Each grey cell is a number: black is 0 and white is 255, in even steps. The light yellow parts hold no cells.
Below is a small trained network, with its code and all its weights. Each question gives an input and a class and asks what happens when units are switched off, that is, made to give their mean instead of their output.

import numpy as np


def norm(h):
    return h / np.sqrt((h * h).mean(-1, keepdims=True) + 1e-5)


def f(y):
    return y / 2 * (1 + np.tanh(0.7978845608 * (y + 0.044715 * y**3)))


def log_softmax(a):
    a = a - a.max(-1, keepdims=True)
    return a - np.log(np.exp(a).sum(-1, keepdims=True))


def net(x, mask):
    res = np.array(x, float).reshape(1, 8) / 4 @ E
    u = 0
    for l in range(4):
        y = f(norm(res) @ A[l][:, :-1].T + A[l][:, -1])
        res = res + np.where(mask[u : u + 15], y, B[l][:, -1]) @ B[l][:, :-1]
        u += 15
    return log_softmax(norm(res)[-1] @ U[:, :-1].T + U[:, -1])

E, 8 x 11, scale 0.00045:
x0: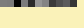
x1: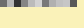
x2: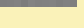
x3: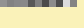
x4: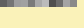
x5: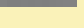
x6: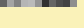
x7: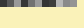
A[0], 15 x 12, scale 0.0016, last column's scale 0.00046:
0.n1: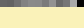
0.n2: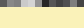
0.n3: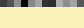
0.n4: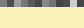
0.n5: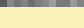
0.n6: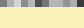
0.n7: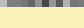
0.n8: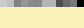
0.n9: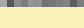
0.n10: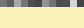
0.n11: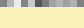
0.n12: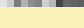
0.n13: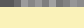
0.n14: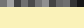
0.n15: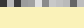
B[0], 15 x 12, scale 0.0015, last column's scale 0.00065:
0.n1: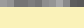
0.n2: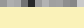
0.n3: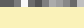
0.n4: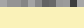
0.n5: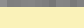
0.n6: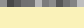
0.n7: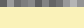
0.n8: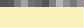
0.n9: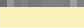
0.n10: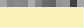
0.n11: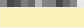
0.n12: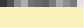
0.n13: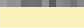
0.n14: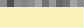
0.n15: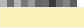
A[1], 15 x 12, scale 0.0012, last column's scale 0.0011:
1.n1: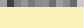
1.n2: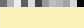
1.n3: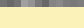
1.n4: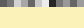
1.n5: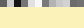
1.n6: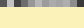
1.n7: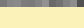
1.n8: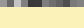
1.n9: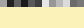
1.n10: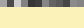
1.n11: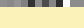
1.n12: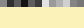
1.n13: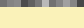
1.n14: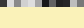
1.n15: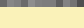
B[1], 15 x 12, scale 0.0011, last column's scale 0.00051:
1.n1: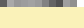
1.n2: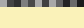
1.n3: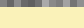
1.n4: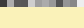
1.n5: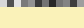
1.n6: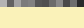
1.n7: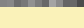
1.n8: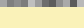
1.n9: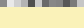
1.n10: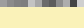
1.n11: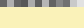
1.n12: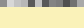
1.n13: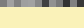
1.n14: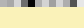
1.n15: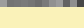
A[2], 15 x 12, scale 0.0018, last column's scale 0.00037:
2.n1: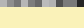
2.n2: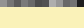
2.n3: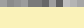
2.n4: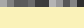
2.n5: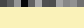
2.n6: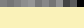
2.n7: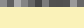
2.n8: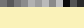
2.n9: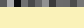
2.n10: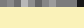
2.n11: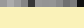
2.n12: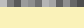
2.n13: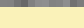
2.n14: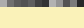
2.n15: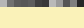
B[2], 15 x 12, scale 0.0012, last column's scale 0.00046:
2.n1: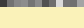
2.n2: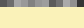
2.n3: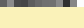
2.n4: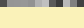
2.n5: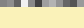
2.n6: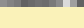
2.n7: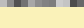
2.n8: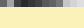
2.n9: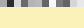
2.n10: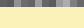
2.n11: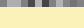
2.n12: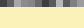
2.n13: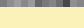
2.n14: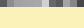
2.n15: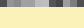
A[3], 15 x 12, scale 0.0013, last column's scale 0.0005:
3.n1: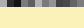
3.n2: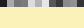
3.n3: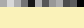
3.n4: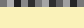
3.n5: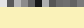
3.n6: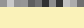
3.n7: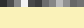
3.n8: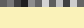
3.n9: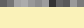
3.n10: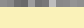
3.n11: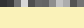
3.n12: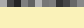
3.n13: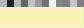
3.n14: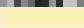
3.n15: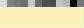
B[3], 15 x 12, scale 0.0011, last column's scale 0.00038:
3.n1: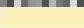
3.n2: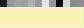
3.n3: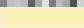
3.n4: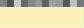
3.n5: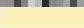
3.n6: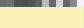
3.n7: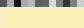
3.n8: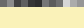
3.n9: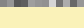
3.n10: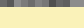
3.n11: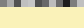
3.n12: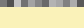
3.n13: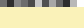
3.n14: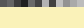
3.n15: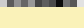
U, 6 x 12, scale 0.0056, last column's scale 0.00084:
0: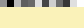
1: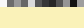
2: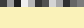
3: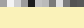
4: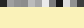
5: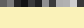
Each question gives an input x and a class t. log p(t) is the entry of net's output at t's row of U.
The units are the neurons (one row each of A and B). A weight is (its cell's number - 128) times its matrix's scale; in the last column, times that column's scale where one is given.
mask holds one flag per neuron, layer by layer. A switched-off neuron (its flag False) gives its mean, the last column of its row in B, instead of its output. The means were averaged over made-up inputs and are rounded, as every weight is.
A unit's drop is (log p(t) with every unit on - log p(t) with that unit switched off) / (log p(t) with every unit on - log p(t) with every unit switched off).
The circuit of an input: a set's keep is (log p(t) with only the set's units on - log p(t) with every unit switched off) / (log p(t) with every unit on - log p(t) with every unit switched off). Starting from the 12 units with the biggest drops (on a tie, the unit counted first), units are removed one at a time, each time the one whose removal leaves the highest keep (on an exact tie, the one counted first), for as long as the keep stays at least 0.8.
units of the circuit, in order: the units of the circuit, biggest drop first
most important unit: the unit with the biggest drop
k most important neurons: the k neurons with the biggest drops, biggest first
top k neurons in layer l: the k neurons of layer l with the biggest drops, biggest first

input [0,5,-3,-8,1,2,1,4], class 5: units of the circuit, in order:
2.n8; 3.n8
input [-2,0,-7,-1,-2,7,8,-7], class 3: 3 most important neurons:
1.n14; 0.n3; 0.n2
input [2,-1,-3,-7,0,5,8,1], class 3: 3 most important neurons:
1.n14; 0.n2; 3.n3
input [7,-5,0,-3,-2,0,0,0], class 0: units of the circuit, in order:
2.n9
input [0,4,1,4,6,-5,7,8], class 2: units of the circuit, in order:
0.n3; 3.n7; 3.n11
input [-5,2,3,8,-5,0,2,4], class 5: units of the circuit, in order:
2.n9; 3.n14; 3.n6
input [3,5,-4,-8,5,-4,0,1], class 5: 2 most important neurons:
2.n8; 3.n8
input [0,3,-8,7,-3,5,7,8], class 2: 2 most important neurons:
0.n3; 2.n5
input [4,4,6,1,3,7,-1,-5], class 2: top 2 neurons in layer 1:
1.n2; 1.n10
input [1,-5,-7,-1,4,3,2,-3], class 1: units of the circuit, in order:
0.n4; 0.n10
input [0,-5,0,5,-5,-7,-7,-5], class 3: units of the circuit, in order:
1.n9; 1.n12; 3.n3
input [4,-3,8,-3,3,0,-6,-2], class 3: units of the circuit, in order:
1.n9; 1.n12
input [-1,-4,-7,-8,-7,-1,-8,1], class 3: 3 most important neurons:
1.n9; 1.n12; 1.n11
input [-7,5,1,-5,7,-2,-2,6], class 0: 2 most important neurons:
3.n13; 1.n2
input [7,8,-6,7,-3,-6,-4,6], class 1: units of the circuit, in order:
1.n5; 0.n15; 3.n15
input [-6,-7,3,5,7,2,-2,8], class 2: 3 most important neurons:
0.n3; 2.n5; 0.n15
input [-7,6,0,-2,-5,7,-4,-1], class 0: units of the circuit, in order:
0.n11; 3.n13
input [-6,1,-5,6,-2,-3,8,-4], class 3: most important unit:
1.n14
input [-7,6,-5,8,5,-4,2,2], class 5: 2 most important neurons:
2.n9; 1.n11
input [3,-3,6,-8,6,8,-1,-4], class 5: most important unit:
2.n8
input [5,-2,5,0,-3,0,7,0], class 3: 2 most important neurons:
1.n14; 0.n2
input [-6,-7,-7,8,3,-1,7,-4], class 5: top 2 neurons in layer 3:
3.n14; 3.n6
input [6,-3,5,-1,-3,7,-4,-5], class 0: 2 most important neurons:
2.n9; 0.n3
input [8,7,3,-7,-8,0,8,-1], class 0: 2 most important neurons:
2.n9; 1.n9
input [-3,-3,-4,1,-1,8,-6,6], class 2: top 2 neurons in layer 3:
3.n7; 3.n11
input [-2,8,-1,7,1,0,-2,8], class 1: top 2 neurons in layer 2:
2.n8; 2.n1
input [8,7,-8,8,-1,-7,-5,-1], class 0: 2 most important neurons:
2.n9; 2.n8
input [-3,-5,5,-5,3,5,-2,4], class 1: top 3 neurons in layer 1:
1.n10; 1.n11; 1.n8
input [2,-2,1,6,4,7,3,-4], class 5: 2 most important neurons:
0.n3; 1.n11
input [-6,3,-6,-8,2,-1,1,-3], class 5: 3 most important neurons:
2.n8; 2.n9; 3.n8
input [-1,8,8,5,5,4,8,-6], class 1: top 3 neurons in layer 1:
1.n5; 1.n9; 1.n12
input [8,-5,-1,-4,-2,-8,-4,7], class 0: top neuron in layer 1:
1.n5
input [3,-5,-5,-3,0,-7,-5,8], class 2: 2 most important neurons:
0.n3; 0.n15
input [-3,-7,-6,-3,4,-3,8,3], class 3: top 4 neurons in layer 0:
0.n2; 0.n15; 0.n12; 0.n8
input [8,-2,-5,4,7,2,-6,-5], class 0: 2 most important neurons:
2.n9; 1.n14
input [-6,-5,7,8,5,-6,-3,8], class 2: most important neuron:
0.n3
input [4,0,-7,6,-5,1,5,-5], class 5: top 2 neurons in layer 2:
2.n5; 2.n3
